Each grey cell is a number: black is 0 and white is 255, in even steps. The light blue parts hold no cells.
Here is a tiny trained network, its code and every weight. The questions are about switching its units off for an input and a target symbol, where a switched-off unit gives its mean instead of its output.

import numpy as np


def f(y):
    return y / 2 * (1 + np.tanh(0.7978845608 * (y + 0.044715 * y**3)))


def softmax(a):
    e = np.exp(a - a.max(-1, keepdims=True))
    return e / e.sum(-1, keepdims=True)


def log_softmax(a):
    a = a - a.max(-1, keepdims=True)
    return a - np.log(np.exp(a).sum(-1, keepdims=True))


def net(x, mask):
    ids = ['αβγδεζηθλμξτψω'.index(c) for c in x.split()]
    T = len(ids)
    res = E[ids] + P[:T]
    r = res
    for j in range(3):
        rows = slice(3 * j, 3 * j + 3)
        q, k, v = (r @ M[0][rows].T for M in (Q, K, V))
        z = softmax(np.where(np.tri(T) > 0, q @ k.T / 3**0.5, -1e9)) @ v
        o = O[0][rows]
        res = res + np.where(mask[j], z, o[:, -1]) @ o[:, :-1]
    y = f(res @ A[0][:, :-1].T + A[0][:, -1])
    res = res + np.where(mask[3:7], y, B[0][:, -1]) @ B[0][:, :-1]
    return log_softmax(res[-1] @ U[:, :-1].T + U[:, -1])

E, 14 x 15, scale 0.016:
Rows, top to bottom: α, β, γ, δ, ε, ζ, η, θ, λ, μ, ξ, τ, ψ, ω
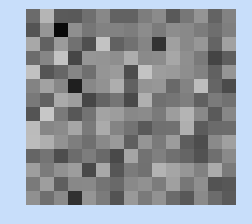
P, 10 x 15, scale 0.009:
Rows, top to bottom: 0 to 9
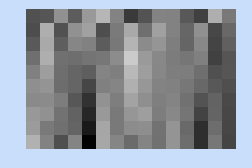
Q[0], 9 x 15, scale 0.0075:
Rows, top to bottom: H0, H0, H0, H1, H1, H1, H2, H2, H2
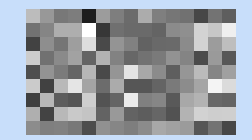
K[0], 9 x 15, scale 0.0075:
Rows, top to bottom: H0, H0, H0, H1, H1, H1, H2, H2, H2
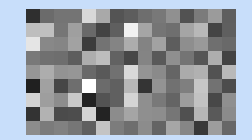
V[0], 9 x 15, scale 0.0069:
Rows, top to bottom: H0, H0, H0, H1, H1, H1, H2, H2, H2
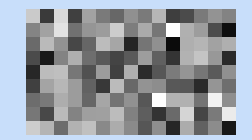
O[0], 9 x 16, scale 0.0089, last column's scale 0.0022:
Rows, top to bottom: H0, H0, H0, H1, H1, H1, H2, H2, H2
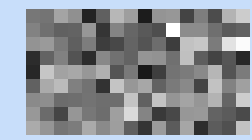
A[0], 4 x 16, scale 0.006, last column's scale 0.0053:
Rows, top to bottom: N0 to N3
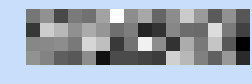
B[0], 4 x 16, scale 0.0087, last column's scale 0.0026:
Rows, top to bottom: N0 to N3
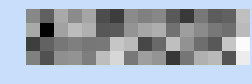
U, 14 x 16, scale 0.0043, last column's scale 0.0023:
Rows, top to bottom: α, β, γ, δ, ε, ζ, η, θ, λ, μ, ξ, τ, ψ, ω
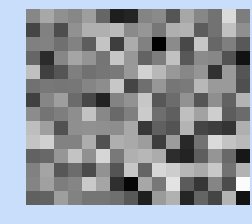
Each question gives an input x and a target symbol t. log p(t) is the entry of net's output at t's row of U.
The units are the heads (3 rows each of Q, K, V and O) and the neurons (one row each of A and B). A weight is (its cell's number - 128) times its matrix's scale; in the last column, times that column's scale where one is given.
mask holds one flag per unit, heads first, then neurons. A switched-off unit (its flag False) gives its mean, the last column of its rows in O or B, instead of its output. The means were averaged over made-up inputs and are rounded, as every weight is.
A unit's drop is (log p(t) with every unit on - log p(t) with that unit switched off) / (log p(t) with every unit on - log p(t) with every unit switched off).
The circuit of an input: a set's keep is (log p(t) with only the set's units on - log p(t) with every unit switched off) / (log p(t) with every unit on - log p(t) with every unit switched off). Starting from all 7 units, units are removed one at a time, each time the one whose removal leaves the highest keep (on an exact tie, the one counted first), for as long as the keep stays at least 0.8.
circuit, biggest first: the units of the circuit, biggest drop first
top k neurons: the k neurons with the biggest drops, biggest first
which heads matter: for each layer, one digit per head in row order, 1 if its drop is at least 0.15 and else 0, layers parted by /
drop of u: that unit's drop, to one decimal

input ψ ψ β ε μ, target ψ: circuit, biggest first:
[H0, H2]
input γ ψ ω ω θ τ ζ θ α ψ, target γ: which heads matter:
011
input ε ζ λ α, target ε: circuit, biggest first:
[H1]
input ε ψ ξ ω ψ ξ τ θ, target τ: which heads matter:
001
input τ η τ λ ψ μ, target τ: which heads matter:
001
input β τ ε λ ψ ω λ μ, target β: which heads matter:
100
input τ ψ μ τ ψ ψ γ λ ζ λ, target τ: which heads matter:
001
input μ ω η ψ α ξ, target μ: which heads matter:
010
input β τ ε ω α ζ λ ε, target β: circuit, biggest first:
[H0, N2]
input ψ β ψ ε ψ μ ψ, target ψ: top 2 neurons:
[N2, N3]
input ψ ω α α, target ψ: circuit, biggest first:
[H2, H0]
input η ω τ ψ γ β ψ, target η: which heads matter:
011
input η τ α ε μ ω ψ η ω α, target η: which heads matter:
010
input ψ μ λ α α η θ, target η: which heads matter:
010
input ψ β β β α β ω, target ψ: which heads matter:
101
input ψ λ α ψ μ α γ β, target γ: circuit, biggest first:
[H2, H1]
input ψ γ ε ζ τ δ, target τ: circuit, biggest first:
[H2]
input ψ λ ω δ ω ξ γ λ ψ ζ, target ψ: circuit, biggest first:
[H0, H1]
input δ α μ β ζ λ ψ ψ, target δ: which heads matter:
100
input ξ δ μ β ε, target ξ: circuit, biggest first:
[H0]
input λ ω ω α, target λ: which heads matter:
001
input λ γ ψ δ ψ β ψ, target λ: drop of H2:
0.9
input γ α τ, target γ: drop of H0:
0.0
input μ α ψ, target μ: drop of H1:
0.9
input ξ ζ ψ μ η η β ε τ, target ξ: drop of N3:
-0.1
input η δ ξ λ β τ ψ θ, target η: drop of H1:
1.2
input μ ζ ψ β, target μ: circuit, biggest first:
[H1]
